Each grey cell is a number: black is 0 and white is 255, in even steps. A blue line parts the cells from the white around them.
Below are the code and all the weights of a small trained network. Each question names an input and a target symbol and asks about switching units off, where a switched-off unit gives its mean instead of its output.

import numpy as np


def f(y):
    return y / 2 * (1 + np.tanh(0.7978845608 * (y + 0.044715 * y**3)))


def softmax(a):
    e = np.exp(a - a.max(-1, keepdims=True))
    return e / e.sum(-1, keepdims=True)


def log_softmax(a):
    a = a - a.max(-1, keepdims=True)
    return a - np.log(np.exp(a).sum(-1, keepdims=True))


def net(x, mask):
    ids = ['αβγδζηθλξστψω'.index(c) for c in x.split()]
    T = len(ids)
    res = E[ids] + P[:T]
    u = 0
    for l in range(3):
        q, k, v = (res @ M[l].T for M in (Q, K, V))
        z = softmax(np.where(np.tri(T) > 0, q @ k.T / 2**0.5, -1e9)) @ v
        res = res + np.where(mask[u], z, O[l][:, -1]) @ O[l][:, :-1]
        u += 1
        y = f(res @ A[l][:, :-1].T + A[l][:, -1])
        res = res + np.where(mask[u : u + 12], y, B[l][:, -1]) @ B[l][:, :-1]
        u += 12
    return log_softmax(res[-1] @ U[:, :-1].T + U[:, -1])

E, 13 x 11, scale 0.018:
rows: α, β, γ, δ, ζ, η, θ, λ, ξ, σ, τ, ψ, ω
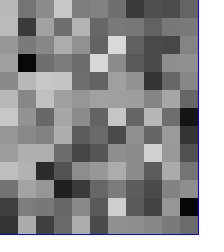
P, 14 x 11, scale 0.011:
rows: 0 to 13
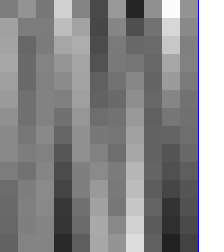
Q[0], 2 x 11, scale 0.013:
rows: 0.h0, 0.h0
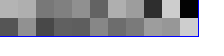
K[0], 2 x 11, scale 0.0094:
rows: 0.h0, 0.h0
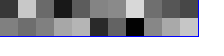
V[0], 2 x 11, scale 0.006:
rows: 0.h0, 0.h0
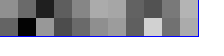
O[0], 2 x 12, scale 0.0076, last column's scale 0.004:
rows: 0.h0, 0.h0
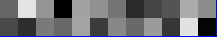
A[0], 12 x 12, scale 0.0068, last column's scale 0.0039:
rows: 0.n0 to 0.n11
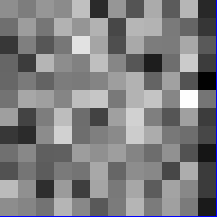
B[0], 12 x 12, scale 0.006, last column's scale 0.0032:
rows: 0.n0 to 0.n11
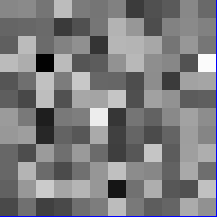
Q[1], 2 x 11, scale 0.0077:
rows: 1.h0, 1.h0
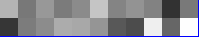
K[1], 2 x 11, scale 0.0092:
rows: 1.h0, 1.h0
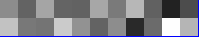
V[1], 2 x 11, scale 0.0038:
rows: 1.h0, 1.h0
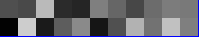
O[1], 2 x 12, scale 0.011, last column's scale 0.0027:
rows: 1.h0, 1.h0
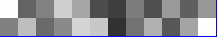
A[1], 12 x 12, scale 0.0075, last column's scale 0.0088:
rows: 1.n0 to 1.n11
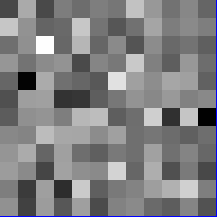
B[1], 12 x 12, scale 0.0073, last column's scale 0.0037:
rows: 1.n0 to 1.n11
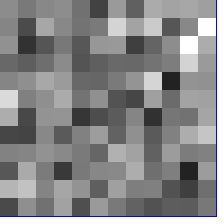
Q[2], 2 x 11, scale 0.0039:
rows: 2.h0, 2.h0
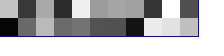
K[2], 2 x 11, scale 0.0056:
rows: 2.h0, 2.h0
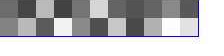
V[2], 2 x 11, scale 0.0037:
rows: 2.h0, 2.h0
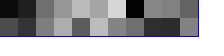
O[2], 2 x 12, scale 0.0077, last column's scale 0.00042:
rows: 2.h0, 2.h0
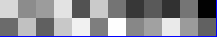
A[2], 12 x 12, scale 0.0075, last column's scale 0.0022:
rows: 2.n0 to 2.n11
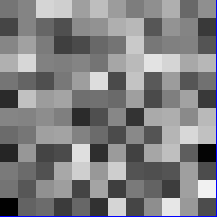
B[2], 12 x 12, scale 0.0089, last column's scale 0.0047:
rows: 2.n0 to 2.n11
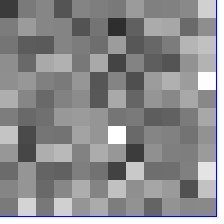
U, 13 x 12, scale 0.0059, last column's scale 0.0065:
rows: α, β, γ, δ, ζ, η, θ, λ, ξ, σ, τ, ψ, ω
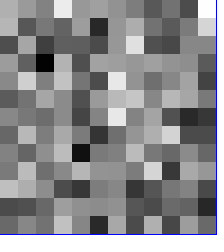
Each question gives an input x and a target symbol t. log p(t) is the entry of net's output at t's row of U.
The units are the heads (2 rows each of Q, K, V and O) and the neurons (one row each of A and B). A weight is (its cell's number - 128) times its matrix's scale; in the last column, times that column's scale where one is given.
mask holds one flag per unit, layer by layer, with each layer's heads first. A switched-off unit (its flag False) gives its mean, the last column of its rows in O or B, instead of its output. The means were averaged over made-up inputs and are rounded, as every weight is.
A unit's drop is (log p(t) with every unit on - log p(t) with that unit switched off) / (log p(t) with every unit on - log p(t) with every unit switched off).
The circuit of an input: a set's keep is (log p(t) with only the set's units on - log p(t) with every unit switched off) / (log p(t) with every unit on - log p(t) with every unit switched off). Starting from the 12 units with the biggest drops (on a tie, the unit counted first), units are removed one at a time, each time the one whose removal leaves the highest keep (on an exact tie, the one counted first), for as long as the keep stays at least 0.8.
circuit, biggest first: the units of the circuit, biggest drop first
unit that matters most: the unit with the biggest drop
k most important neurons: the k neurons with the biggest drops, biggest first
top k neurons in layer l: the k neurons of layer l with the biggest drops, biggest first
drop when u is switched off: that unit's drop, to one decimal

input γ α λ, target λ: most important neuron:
(0.n10)
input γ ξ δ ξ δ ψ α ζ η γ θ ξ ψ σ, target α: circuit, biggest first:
(2.h0 1.h0 2.n3)
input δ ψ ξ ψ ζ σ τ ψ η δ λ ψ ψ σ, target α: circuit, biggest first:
(2.h0 2.n3)
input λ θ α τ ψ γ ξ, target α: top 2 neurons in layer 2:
(2.n3 2.n6)
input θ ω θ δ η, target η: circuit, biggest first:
(2.n0 1.h0)
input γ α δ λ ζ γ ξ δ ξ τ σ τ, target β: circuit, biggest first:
(1.h0 2.h0)
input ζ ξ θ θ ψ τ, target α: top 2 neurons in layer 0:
(0.n3 0.n4)
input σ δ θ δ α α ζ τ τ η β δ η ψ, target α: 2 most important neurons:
(2.n11 2.n8)
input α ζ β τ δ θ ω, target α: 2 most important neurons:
(2.n8 0.n3)
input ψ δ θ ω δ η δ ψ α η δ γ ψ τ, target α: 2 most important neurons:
(1.n7 1.n5)
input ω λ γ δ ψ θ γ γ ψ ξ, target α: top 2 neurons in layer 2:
(2.n3 2.n6)
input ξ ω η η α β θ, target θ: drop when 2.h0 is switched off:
0.0
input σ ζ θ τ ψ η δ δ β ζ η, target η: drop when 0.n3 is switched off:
0.1
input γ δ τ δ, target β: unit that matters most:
0.h0
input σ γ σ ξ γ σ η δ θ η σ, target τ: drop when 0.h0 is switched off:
0.6
